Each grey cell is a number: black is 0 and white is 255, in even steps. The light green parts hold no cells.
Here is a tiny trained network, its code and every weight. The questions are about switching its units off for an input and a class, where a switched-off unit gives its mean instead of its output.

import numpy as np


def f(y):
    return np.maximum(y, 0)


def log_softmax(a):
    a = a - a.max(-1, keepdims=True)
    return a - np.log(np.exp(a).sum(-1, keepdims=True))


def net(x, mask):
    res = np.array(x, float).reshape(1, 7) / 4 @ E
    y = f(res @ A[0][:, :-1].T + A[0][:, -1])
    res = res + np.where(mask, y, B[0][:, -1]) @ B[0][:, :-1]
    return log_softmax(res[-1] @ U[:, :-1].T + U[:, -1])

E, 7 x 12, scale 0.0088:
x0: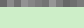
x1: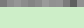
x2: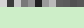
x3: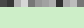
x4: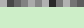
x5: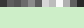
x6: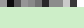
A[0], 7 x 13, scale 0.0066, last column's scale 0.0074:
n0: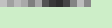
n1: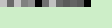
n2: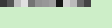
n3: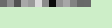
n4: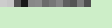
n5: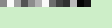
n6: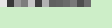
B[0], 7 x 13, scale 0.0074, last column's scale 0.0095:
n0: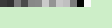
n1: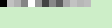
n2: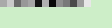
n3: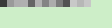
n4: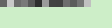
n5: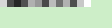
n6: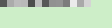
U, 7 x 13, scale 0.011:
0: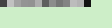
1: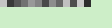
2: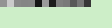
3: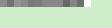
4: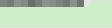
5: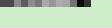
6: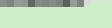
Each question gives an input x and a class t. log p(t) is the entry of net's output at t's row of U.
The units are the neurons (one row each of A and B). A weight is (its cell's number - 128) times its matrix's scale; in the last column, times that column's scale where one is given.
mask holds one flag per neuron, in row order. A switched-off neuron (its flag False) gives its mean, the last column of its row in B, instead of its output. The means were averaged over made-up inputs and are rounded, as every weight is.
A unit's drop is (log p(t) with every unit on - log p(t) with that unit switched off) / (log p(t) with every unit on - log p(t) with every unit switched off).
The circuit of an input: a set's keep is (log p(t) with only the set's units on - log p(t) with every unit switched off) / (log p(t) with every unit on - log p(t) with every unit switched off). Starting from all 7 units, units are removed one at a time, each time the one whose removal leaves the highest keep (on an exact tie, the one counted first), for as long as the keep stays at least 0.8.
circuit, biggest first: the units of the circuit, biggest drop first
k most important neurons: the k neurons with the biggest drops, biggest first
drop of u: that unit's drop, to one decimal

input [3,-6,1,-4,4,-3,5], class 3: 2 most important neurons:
(n5 n2)
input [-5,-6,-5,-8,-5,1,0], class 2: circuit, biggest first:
(n4)
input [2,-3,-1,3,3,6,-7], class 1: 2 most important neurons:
(n5 n0)
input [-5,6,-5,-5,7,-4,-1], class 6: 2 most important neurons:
(n3 n2)
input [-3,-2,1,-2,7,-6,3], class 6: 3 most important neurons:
(n6 n5 n3)
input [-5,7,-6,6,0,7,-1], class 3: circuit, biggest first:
(n0 n1)
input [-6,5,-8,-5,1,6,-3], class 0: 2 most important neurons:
(n3 n0)
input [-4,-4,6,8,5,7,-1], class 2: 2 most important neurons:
(n2 n0)
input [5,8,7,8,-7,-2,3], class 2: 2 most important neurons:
(n2 n3)
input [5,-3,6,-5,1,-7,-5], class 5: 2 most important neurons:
(n0 n2)
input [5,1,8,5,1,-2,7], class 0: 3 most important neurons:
(n1 n6 n5)
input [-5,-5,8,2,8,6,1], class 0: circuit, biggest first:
(n6 n1)
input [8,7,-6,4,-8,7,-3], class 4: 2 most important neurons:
(n0 n1)
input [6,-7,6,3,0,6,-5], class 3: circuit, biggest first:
(n0)
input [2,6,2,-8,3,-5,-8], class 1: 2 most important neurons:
(n5 n2)
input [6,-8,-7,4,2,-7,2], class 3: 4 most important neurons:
(n0 n1 n6 n2)
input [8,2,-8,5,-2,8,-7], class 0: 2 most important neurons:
(n0 n3)
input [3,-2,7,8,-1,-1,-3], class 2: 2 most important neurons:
(n2 n3)
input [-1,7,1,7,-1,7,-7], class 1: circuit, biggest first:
(n5 n0)
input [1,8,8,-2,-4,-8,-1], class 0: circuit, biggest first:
(n1)
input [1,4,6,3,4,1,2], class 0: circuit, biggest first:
(n6 n1)
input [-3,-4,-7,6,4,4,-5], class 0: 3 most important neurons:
(n3 n0 n4)
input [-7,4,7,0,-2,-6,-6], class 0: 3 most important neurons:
(n1 n6 n2)
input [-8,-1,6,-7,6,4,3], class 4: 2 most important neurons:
(n6 n2)
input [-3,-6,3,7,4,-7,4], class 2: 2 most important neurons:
(n2 n5)
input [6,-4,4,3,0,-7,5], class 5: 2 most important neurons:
(n0 n5)
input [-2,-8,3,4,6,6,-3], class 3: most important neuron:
(n0)
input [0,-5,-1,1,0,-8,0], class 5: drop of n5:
0.0
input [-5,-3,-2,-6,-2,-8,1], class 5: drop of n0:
1.0
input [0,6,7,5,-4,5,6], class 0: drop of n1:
0.7
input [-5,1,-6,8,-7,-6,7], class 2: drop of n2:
0.7
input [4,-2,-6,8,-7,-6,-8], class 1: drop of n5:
0.8
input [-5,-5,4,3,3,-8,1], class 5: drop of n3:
0.0
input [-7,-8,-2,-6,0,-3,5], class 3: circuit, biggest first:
(n5)
